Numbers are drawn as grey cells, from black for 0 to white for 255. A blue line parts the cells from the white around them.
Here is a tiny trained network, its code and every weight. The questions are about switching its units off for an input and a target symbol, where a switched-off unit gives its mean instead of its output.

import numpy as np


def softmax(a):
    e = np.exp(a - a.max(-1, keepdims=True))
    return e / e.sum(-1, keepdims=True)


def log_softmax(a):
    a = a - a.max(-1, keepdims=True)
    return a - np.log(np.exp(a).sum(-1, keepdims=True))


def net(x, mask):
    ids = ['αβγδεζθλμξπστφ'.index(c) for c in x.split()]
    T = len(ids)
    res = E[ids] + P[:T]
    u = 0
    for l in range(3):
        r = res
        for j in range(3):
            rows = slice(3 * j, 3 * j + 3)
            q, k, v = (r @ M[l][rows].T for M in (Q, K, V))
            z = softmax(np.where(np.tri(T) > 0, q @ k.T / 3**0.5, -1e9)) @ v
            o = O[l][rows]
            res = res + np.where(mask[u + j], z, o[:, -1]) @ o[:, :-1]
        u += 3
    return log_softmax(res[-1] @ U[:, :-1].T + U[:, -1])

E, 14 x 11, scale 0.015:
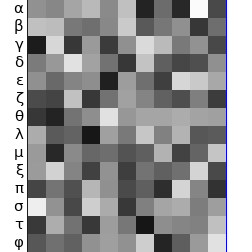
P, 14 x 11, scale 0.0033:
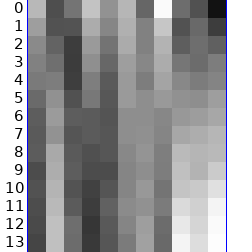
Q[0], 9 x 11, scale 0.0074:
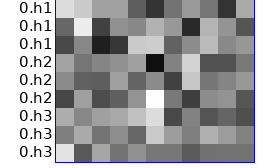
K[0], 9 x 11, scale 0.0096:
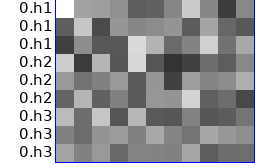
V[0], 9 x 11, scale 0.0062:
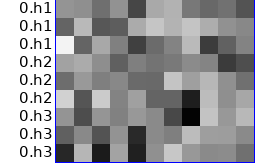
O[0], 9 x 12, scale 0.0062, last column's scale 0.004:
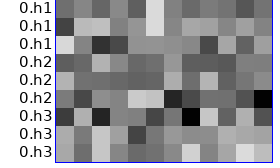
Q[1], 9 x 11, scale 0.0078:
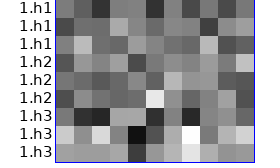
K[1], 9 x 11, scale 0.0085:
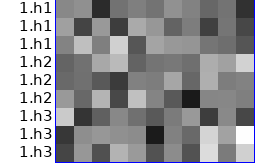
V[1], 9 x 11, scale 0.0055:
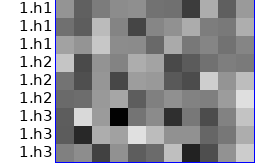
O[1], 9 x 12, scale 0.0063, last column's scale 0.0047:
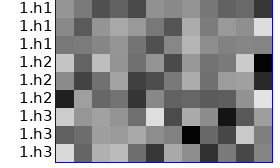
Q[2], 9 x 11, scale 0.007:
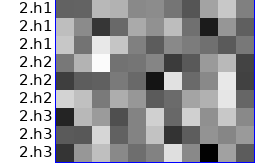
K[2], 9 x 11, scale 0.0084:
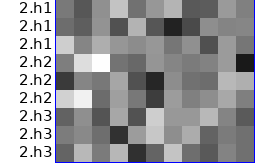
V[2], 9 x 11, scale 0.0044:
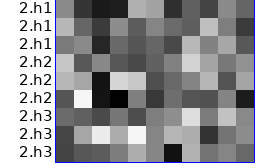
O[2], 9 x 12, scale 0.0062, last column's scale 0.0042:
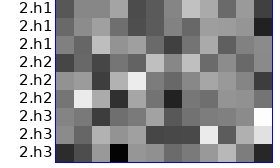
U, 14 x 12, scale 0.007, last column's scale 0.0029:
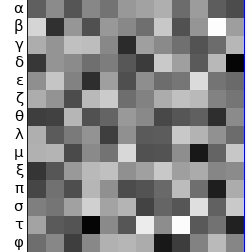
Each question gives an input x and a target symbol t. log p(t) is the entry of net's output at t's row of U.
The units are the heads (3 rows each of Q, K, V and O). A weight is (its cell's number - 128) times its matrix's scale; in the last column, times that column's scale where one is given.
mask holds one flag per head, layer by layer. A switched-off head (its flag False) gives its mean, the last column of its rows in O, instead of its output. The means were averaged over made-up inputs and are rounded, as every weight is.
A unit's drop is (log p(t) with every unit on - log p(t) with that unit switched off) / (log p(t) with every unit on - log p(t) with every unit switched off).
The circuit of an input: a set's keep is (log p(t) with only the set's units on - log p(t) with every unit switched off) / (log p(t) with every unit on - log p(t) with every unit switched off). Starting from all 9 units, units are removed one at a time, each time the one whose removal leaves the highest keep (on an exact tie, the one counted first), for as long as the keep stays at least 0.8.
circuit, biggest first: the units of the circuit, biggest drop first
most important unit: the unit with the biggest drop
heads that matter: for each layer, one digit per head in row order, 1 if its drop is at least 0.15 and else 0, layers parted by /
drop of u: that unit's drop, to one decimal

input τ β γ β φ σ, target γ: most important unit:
0.h2
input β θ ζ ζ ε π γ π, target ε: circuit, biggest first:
[0.h2; 2.h2; 1.h3]
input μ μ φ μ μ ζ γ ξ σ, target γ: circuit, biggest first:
[0.h3; 1.h3]
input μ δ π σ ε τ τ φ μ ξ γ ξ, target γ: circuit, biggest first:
[1.h3; 0.h3]
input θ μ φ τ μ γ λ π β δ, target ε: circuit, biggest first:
[0.h2; 1.h2; 1.h3; 2.h2]
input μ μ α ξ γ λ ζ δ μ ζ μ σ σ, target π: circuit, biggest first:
[1.h2; 0.h2; 0.h1; 2.h1]
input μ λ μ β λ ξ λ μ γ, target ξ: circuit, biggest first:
[0.h1; 0.h3]
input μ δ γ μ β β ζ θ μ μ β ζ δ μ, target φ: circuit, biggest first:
[1.h2; 1.h3; 0.h1]
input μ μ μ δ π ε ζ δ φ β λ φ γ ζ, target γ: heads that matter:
011 / 001 / 000
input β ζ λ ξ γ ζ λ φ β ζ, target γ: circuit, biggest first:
[0.h2; 1.h3]
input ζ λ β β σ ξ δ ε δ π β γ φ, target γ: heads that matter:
010 / 001 / 001
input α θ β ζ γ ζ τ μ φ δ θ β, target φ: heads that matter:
111 / 101 / 100
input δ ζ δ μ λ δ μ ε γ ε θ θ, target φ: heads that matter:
110 / 011 / 101
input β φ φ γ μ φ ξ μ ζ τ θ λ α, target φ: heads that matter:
111 / 001 / 100
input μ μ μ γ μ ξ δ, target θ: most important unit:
1.h2
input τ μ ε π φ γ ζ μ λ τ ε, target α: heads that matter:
011 / 011 / 011
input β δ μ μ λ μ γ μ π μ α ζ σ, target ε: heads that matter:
000 / 011 / 010
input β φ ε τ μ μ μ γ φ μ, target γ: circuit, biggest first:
[0.h2; 1.h3; 2.h3]
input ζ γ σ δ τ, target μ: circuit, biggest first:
[1.h2; 1.h3; 0.h2; 2.h3]
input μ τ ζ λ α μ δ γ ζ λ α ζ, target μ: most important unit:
0.h2
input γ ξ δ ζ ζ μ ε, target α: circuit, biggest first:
[0.h2; 1.h3; 2.h3; 1.h2]
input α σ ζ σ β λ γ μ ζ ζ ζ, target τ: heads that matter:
111 / 100 / 000
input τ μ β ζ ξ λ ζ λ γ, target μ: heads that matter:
111 / 011 / 101
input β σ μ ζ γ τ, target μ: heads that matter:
010 / 011 / 101
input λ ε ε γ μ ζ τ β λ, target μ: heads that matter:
111 / 011 / 001
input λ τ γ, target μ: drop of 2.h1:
0.4
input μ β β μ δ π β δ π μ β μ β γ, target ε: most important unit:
1.h2
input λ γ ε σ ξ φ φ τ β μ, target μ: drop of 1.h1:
0.0
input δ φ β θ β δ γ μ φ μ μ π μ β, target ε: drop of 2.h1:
0.1
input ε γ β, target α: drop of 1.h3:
0.3
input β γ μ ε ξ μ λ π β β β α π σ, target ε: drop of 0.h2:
0.2
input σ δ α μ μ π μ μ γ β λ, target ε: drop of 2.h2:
0.5
